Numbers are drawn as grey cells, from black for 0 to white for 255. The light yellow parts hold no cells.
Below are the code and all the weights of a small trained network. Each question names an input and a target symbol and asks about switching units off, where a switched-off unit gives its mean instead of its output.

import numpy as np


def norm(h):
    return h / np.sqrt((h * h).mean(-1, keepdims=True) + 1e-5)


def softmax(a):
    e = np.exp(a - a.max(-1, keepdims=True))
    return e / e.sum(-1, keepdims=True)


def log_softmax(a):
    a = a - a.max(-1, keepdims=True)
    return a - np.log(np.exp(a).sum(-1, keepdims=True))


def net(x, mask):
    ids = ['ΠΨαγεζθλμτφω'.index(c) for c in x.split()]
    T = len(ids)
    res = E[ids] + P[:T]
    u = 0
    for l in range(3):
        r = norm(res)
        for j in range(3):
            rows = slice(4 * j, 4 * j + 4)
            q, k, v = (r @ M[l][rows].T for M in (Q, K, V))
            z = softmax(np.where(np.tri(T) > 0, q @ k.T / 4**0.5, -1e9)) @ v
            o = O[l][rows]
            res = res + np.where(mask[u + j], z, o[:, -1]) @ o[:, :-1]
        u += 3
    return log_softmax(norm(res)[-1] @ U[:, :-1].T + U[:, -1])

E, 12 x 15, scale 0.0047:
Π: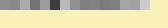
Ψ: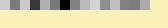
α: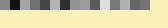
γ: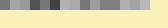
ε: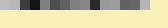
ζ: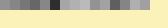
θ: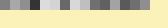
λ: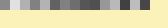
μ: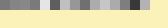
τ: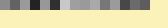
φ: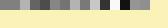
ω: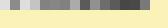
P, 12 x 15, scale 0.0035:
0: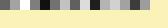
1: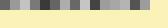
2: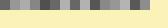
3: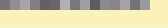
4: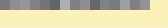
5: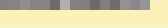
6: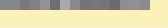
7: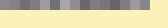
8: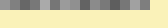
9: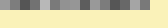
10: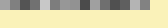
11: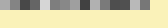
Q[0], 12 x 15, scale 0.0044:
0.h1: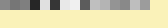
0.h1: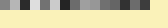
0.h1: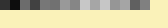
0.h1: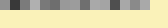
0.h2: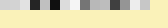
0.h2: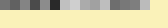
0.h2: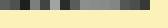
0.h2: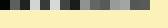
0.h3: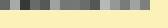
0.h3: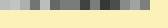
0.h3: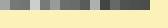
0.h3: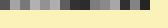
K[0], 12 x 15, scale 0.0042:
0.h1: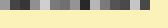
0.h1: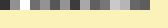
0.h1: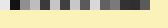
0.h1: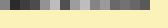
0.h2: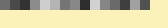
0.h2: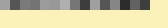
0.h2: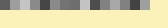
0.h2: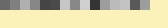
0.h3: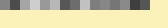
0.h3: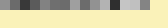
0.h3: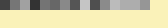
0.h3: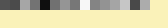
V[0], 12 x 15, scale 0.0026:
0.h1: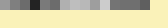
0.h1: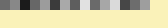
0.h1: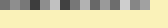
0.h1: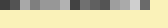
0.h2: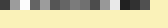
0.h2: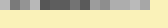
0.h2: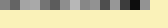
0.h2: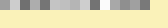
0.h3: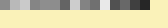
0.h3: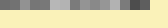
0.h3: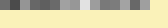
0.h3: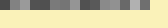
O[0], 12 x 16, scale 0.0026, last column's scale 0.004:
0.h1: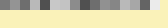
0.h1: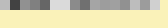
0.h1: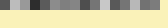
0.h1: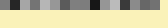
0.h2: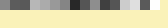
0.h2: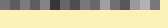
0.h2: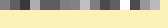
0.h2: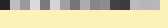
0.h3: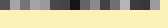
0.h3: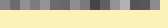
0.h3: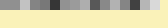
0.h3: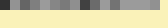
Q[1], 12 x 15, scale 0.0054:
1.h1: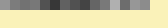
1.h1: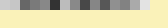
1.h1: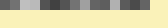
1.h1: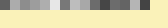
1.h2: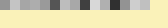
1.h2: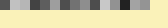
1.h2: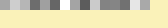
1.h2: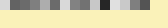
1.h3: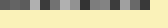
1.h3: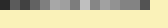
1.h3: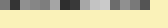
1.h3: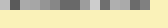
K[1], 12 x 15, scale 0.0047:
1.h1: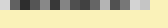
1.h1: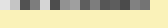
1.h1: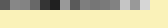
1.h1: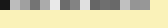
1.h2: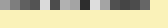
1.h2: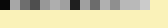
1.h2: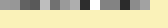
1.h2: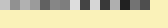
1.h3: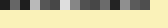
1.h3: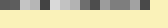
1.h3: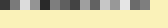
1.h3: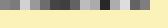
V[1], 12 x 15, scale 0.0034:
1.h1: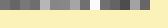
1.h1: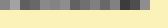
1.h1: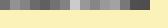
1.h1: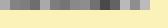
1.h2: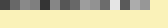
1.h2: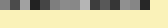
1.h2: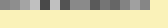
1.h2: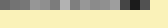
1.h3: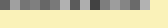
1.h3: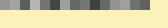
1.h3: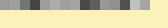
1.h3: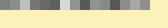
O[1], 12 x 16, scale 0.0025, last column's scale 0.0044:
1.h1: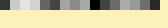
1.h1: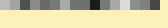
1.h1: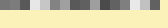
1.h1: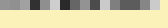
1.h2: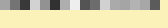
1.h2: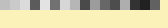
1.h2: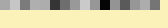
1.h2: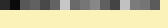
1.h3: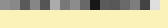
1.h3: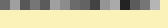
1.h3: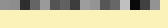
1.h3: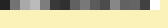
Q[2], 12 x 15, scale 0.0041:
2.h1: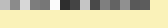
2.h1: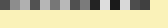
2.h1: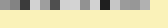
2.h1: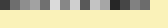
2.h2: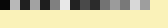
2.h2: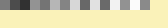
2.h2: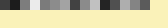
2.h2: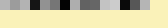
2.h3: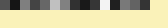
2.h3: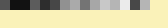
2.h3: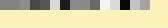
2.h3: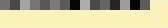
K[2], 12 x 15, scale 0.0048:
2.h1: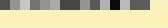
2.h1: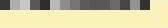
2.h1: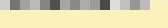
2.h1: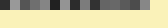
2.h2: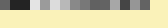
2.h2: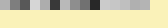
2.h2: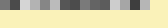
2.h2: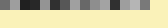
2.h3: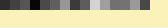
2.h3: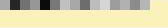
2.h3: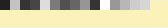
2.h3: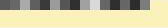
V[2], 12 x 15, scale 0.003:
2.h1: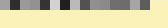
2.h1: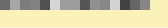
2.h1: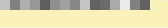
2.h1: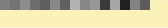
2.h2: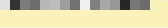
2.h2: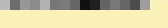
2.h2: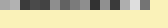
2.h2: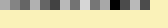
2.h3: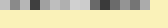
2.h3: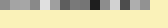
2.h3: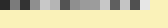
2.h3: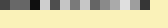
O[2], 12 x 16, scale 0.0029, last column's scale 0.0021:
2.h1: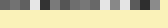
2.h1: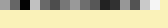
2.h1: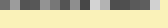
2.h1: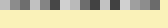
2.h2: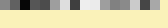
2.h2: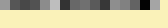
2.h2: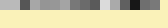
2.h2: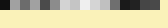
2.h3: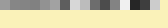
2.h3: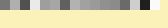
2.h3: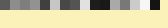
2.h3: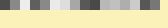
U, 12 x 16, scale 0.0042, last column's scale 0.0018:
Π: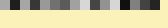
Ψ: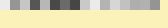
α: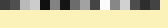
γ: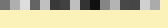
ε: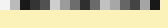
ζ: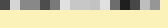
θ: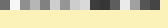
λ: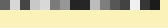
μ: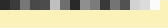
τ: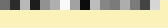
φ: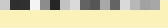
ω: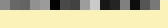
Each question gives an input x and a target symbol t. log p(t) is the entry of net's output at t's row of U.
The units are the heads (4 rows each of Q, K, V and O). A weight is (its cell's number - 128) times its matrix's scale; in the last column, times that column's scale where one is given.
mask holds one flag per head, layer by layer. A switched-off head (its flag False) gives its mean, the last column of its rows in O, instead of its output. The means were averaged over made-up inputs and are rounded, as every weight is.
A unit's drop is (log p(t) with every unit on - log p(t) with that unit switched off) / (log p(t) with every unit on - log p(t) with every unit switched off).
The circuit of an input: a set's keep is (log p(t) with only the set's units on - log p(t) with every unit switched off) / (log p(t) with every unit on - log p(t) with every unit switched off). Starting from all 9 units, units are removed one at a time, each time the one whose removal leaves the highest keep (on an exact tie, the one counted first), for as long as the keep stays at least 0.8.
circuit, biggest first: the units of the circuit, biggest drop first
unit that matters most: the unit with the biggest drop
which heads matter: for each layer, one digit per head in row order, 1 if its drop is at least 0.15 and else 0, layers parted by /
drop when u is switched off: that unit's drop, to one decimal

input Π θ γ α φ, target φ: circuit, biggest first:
1.h2, 2.h1
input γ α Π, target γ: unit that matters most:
0.h1
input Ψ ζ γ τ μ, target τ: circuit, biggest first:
2.h3, 1.h2
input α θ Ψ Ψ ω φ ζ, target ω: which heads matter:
011 / 000 / 001
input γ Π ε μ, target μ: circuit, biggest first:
1.h2, 2.h3
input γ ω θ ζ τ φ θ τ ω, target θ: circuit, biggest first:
0.h1, 2.h3
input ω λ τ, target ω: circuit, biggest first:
2.h3, 0.h1
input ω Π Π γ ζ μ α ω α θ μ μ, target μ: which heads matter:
000 / 010 / 000
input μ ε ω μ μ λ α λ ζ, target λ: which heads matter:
010 / 000 / 001
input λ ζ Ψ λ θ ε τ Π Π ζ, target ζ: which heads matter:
010 / 000 / 010
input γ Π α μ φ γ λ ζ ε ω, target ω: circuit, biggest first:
1.h2, 2.h3
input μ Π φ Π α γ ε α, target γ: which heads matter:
100 / 011 / 010
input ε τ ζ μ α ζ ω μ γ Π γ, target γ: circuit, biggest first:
0.h2, 2.h2
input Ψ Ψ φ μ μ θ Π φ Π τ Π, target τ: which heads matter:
001 / 010 / 001
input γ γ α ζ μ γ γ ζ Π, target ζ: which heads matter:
011 / 000 / 010
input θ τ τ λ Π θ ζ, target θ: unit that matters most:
0.h2
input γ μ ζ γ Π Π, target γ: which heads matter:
100 / 001 / 000
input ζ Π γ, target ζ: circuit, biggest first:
2.h2, 0.h2
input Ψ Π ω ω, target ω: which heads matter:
000 / 010 / 001
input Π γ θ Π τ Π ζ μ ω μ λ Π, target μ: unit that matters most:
1.h2
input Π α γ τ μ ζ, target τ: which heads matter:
000 / 010 / 001
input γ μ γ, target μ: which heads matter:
000 / 000 / 000
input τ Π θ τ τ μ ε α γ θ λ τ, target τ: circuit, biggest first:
1.h2, 2.h3
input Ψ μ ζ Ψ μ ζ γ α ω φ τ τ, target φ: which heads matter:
010 / 010 / 100
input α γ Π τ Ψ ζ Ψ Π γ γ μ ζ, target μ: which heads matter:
000 / 010 / 000
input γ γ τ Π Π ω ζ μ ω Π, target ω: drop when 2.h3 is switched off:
0.2
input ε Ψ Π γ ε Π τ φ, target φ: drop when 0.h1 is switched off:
0.1
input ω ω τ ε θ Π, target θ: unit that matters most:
0.h2
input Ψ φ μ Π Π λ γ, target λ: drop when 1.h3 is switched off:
0.0
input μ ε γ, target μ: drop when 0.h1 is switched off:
0.0
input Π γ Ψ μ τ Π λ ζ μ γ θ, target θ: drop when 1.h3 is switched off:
0.2
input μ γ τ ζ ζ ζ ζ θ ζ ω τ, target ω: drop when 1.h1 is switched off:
0.1
